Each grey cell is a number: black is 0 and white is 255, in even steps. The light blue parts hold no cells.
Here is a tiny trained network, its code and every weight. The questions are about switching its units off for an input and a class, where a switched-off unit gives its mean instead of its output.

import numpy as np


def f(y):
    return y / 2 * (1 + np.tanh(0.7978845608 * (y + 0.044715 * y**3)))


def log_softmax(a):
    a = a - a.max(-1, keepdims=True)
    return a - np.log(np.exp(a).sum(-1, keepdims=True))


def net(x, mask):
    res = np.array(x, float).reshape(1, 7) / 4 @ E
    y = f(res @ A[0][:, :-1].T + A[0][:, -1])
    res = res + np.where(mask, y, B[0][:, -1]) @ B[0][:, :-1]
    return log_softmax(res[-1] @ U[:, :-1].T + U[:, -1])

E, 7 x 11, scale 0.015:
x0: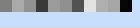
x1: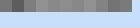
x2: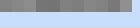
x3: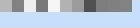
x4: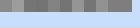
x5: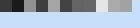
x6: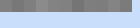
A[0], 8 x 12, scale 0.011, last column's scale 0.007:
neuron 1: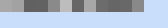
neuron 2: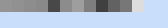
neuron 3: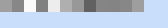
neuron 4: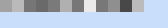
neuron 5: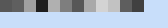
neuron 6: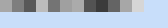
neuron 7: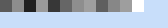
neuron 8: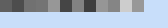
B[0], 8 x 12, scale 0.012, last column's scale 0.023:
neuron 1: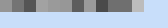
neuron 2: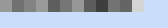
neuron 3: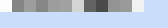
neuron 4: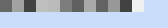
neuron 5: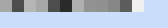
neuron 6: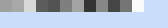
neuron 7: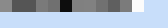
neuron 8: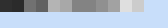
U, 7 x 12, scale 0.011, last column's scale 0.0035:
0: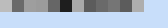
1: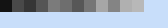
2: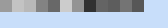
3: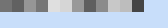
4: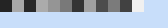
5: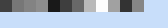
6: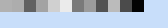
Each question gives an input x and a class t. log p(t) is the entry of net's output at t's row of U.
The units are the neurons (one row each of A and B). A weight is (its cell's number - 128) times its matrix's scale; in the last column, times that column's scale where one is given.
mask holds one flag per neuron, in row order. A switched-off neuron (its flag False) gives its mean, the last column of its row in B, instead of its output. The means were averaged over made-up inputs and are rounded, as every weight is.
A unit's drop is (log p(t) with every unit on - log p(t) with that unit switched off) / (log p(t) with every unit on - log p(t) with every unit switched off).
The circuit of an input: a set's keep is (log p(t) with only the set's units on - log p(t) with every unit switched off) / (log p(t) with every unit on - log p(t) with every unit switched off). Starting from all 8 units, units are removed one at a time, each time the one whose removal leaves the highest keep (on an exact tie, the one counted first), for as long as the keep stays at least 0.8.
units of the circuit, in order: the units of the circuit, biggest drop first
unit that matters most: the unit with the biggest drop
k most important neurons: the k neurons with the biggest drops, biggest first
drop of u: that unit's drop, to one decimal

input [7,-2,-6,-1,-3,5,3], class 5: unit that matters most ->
neuron 3
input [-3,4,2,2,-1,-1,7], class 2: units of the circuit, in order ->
[neuron 7; neuron 5]
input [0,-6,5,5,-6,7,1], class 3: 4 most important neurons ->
[neuron 8; neuron 7; neuron 6; neuron 2]
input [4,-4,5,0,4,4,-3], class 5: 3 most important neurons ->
[neuron 3; neuron 6; neuron 2]
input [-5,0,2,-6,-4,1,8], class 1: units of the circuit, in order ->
[neuron 8; neuron 3]
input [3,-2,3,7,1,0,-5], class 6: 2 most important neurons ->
[neuron 7; neuron 6]
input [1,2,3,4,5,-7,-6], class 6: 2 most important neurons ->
[neuron 4; neuron 1]
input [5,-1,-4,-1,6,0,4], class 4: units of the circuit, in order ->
[neuron 3; neuron 4]
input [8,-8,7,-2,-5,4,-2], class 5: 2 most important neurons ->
[neuron 5; neuron 3]
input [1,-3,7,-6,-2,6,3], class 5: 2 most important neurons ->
[neuron 5; neuron 3]
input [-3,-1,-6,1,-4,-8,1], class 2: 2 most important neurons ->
[neuron 5; neuron 6]
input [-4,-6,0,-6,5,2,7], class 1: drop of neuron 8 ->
0.1
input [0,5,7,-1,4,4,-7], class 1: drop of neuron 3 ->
0.2
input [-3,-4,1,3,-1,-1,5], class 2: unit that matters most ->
neuron 7
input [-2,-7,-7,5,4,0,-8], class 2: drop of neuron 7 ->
0.1
